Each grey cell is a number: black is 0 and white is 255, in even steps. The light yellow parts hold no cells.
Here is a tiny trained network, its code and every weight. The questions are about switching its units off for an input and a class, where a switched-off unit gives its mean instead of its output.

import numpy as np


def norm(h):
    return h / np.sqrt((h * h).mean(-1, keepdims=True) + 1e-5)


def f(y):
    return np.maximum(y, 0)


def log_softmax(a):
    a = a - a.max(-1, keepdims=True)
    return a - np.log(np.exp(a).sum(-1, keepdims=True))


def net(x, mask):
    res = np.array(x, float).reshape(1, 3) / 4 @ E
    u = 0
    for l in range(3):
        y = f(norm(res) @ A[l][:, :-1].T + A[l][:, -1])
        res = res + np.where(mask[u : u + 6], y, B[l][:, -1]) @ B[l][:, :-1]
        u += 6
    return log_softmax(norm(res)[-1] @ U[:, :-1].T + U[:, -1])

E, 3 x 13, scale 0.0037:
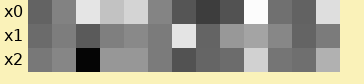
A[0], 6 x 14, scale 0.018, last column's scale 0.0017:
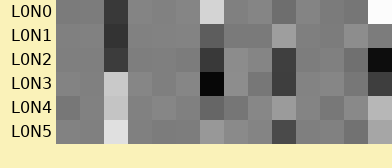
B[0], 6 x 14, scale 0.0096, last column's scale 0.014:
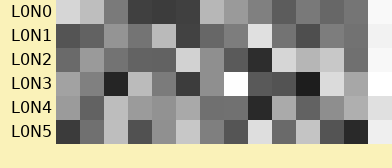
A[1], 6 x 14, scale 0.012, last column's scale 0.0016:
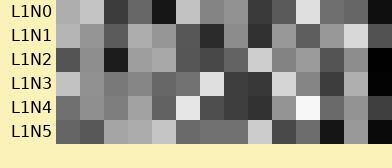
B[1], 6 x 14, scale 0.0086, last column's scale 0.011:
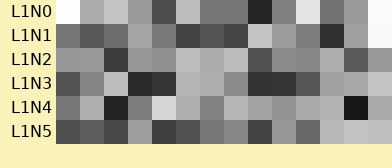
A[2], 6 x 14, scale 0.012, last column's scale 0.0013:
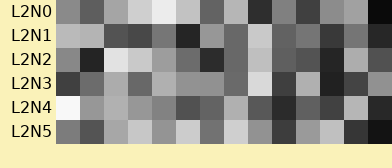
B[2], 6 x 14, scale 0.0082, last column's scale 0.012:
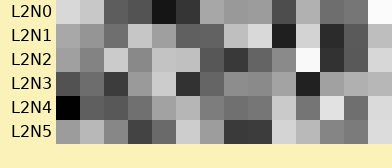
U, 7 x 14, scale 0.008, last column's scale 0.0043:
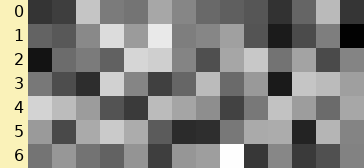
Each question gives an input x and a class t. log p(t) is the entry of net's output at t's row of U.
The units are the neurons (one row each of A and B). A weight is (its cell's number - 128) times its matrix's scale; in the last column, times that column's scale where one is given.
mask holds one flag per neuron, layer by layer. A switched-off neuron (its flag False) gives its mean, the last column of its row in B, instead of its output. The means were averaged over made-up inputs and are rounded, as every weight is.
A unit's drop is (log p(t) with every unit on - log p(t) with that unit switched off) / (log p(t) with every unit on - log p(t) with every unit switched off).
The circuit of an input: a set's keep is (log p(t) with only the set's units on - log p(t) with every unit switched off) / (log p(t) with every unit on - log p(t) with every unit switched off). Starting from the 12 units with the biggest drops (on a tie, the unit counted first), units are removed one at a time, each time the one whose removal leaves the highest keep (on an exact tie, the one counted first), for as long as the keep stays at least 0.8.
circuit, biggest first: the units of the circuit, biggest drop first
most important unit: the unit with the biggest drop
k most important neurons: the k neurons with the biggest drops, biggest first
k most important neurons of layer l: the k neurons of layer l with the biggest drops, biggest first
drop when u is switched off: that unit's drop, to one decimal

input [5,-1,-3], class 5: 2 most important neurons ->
(L0N4, L0N2)
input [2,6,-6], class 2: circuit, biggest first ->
(L0N5)
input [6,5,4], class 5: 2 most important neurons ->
(L0N2, L0N0)
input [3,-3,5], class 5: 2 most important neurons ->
(L0N5, L2N2)
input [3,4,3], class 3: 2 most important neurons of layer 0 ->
(L0N2, L0N3)
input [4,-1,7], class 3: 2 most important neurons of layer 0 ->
(L0N1, L0N2)
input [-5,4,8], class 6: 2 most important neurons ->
(L0N1, L2N1)
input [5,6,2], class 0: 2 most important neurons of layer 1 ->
(L1N3, L1N5)
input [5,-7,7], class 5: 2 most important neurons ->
(L2N2, L1N1)
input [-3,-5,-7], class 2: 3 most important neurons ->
(L0N5, L0N0, L1N0)
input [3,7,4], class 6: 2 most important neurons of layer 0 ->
(L0N0, L0N4)
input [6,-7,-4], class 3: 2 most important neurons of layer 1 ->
(L1N0, L1N1)
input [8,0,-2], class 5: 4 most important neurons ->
(L0N2, L1N1, L2N2, L0N5)
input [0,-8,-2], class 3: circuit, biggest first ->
(L0N3)
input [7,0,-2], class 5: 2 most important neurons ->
(L0N2, L1N1)
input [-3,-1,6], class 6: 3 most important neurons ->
(L0N1, L0N0, L0N4)
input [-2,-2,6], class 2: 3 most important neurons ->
(L0N1, L0N2, L0N3)
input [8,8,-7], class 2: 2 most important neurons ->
(L0N3, L0N5)
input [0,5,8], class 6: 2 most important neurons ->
(L0N0, L2N1)
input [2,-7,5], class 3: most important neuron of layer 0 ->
(L0N3)
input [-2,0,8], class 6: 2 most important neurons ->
(L0N1, L0N0)
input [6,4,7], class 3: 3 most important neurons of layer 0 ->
(L0N2, L0N1, L0N3)
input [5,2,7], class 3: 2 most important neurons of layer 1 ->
(L1N5, L1N2)
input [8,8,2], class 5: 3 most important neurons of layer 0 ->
(L0N2, L0N5, L0N0)
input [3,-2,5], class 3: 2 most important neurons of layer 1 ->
(L1N5, L1N2)
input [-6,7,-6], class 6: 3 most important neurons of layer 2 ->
(L2N1, L2N5, L2N3)
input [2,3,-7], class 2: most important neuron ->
(L0N5)
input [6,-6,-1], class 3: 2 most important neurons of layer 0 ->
(L0N3, L0N1)
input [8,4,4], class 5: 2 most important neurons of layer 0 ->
(L0N2, L0N0)
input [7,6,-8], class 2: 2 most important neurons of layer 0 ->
(L0N5, L0N3)
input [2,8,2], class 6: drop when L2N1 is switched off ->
0.1
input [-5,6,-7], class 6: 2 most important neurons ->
(L0N2, L0N5)
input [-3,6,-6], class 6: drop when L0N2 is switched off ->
0.5
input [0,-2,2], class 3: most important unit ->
L0N5
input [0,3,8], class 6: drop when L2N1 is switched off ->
0.2
